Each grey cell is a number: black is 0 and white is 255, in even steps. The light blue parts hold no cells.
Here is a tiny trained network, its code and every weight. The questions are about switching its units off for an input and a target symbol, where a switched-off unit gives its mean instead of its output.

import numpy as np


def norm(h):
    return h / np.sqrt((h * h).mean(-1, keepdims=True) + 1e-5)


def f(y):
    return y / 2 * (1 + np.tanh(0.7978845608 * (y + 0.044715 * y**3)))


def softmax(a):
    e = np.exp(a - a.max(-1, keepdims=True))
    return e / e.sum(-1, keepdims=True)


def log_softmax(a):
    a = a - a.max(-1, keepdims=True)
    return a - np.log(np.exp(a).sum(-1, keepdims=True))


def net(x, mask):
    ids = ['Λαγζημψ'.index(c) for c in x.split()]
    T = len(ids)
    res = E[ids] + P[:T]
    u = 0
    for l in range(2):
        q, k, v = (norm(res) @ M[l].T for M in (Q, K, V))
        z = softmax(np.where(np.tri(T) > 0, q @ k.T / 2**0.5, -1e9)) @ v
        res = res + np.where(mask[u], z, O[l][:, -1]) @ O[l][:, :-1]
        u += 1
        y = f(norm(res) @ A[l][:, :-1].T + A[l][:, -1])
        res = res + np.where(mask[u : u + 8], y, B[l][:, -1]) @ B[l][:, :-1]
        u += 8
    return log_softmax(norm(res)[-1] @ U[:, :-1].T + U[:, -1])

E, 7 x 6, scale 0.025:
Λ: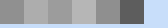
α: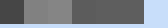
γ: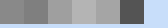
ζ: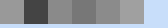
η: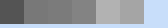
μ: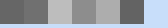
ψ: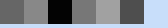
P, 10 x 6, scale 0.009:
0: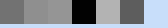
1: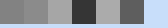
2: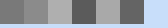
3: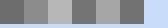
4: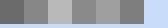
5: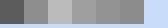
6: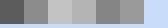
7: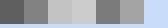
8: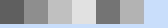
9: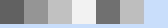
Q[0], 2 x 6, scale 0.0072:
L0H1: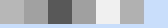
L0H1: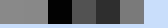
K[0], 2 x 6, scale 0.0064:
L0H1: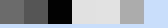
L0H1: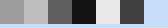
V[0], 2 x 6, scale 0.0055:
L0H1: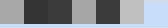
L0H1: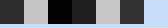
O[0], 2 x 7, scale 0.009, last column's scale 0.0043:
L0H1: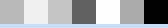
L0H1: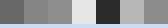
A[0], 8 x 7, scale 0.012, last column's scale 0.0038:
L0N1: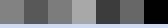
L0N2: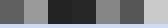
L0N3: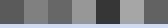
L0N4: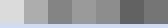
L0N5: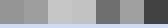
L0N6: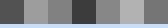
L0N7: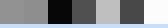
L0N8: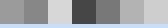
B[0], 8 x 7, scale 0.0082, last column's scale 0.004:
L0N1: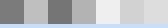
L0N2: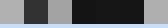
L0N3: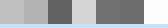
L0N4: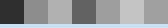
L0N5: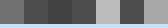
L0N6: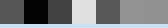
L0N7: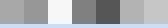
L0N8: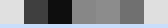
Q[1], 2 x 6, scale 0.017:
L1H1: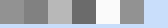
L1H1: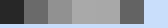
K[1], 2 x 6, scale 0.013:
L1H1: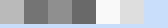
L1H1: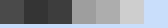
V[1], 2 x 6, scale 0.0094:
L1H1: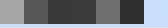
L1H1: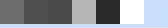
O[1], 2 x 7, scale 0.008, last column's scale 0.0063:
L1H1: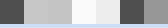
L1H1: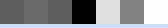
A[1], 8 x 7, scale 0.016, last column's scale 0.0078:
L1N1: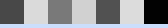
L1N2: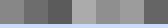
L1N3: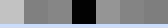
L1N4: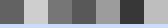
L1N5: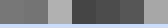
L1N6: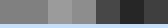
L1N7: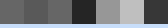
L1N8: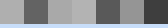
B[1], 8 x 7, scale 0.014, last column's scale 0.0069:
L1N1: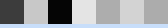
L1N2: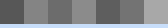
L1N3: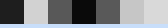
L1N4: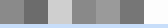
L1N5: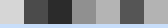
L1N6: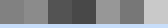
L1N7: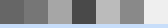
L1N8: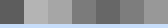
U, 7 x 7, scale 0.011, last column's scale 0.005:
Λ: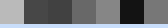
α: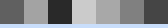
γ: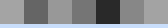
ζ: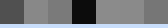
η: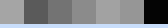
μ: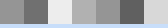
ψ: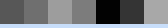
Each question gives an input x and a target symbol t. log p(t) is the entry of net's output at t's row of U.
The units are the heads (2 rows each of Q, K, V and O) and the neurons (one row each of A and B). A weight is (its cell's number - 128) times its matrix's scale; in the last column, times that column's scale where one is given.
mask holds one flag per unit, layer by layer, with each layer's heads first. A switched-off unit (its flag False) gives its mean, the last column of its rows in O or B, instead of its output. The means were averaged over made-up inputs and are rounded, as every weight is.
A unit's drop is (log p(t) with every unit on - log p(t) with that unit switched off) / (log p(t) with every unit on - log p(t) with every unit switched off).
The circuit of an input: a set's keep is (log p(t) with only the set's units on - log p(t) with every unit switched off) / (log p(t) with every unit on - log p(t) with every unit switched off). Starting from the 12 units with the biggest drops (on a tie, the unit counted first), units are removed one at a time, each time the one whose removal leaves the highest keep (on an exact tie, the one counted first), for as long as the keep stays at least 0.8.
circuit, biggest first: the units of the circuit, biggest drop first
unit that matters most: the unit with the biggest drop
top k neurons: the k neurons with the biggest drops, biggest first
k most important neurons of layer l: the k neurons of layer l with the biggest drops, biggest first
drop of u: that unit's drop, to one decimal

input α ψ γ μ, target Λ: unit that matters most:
L1H1
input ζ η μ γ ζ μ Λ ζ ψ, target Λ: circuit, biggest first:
[L0N2, L1N5]
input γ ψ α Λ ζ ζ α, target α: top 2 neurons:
[L0N3, L1N1]
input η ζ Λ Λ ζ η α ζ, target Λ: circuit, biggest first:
[L0N8, L0H1]
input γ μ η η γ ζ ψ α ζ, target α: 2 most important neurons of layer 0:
[L0N8, L0N7]
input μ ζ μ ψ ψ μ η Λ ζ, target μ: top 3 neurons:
[L0N8, L1N3, L0N1]
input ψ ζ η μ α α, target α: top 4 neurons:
[L0N3, L0N1, L1N1, L0N2]
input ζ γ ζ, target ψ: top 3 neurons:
[L0N8, L1N8, L0N1]
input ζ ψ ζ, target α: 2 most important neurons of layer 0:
[L0N8, L0N2]
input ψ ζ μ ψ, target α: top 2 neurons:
[L1N1, L0N7]
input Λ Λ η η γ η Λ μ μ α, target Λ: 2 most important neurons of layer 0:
[L0N2, L0N8]
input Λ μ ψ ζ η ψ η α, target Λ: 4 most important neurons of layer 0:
[L0N7, L0N8, L0N3, L0N2]
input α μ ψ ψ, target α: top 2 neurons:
[L0N7, L1N1]
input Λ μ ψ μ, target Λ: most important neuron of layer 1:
[L1N5]
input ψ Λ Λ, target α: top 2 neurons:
[L1N1, L0N1]
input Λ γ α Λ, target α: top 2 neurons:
[L0N1, L1N1]
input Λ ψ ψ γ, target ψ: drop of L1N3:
0.0
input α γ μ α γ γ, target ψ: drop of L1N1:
0.2
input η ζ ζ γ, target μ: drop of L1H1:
0.1
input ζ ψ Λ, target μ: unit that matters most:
L0N5
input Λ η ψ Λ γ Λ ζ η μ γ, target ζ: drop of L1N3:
0.2
